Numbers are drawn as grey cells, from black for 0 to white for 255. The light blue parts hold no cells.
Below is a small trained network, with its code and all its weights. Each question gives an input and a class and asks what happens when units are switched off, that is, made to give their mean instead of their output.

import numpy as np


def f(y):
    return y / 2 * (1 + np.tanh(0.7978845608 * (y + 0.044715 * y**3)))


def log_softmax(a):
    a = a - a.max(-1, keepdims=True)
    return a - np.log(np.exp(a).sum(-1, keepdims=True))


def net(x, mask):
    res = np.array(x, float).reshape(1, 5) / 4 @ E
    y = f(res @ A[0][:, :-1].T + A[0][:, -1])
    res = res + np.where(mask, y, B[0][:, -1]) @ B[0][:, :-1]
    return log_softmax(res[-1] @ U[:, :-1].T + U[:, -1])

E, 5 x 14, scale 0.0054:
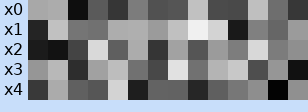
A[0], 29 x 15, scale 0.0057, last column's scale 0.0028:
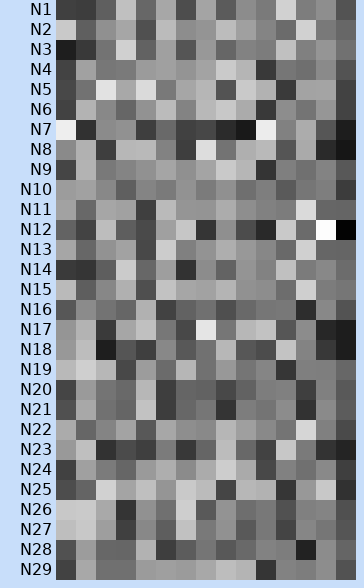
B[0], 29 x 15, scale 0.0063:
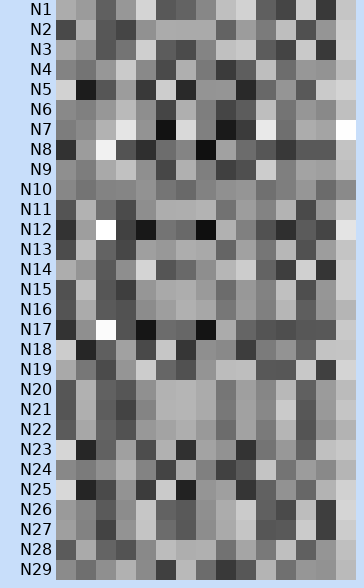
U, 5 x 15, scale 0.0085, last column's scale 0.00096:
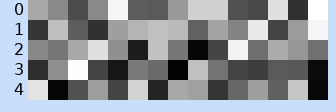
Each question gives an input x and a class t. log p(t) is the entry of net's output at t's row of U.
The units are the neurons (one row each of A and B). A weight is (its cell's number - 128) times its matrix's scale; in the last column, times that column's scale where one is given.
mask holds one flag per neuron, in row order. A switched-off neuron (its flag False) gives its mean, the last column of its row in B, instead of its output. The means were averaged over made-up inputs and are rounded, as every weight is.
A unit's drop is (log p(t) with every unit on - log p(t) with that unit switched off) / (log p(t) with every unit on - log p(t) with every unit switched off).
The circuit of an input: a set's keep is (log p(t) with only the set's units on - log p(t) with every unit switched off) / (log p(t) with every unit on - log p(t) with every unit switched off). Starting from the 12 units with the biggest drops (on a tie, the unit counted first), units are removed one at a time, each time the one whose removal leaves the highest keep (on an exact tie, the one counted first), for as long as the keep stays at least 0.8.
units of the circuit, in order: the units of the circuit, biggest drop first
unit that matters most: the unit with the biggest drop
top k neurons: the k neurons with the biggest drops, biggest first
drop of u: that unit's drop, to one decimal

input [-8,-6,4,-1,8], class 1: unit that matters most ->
N21
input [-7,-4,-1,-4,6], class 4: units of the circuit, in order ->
N25, N5
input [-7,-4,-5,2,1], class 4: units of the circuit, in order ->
N5, N25
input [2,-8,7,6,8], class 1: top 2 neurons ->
N21, N28
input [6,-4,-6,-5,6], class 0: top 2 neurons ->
N26, N27
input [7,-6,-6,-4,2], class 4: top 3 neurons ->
N23, N18, N14
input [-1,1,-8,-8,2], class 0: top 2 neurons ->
N26, N19
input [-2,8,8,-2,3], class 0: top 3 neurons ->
N3, N1, N14
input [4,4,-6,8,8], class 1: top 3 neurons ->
N21, N28, N20
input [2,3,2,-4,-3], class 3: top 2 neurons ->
N12, N7
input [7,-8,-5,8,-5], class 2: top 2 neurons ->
N7, N12
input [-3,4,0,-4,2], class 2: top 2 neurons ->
N17, N8
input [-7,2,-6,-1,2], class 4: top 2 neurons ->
N5, N25
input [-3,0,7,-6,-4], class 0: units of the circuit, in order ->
N3
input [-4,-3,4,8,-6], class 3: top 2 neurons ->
N8, N17
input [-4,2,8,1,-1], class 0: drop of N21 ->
0.0
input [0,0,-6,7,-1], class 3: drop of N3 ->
0.1
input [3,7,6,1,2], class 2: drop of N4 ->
0.2
